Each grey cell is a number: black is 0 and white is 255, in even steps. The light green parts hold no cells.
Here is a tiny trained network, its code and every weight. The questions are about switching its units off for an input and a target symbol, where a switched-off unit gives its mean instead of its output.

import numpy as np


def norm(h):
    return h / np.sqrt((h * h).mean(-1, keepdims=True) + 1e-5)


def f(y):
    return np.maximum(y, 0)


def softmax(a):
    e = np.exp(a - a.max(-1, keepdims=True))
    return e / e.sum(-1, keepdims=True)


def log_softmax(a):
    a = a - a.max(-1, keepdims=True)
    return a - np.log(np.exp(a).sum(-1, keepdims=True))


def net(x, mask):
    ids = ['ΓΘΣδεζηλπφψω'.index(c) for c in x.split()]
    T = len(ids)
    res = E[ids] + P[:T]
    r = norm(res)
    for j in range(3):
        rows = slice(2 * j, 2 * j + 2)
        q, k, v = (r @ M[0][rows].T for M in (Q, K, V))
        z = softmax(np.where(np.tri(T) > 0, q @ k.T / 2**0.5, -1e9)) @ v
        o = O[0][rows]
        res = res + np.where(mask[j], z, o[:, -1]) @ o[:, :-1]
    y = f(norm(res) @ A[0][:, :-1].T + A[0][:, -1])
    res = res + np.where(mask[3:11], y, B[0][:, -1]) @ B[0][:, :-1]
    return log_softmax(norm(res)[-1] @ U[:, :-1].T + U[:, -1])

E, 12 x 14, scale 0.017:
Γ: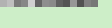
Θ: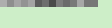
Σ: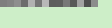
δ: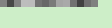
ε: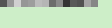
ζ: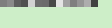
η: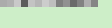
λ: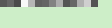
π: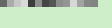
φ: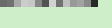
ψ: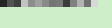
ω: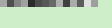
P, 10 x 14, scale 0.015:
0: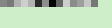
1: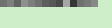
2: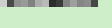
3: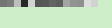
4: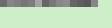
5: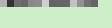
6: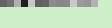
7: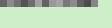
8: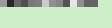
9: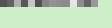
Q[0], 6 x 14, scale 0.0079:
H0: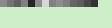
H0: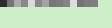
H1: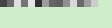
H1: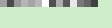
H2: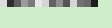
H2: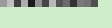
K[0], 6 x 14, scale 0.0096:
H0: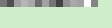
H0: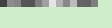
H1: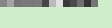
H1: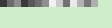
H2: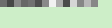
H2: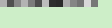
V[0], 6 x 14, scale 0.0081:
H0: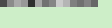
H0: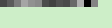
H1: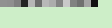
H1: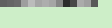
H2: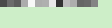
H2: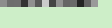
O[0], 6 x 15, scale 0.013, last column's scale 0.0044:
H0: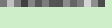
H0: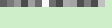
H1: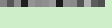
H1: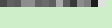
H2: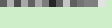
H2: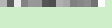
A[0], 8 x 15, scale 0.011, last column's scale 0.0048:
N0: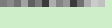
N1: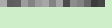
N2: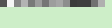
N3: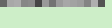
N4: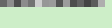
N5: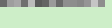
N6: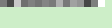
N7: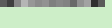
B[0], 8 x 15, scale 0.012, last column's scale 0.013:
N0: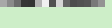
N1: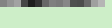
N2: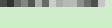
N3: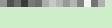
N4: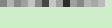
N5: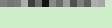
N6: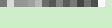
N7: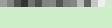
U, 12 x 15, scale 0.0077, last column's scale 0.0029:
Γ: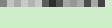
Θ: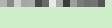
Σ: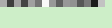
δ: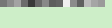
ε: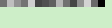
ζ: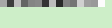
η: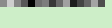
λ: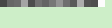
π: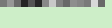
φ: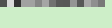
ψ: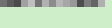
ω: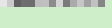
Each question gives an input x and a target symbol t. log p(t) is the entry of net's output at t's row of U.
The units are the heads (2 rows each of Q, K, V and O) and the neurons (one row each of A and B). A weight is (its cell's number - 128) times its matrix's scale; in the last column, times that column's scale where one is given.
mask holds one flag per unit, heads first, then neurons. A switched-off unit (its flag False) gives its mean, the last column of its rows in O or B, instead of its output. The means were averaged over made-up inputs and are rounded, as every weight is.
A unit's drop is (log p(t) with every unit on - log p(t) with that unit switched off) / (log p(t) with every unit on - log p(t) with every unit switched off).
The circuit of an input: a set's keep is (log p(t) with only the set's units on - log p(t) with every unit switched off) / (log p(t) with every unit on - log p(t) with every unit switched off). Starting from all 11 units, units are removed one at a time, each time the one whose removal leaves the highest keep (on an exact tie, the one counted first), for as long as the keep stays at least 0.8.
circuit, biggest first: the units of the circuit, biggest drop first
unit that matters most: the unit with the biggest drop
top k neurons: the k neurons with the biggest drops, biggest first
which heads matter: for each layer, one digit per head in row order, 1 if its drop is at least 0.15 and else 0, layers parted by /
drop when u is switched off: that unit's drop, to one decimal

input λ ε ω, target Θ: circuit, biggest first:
H2
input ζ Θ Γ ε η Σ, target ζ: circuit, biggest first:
H1, H0
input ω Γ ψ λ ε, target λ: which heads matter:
010
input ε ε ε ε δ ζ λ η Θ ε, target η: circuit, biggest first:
H0, N0, H2
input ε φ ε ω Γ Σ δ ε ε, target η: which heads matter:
000
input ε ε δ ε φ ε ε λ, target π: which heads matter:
000
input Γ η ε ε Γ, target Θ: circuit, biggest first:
N4, H0
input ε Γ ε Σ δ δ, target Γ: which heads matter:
001
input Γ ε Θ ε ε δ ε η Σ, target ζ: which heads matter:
111
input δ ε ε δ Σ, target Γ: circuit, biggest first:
H2, N1
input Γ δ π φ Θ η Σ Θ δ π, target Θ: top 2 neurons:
N5, N6
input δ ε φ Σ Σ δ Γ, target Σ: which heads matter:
100
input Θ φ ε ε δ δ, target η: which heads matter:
000
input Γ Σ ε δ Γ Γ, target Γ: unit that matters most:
H2
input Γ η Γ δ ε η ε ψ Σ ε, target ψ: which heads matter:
110
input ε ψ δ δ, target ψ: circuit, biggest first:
H1, H0
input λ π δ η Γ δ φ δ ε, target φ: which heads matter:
011
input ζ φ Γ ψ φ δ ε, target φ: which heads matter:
001
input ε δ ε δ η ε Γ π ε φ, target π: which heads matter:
101
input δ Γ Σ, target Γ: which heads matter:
011
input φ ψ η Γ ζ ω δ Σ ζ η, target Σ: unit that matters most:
H0
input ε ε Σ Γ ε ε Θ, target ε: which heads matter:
110
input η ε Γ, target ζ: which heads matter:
110
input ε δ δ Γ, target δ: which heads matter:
000
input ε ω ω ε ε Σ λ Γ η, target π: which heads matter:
111
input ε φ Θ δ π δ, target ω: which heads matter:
010
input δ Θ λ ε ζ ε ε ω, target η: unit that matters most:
N1
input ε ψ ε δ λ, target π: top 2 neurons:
N7, N1
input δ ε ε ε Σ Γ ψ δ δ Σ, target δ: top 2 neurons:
N3, N5
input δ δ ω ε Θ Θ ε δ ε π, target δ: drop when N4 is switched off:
0.1
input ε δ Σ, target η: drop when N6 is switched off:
0.0
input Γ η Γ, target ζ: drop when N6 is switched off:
0.2
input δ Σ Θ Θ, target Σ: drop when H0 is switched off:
0.9
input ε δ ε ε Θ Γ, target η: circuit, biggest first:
N1
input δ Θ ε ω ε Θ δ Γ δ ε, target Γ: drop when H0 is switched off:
0.2
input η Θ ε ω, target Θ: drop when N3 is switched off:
-0.1
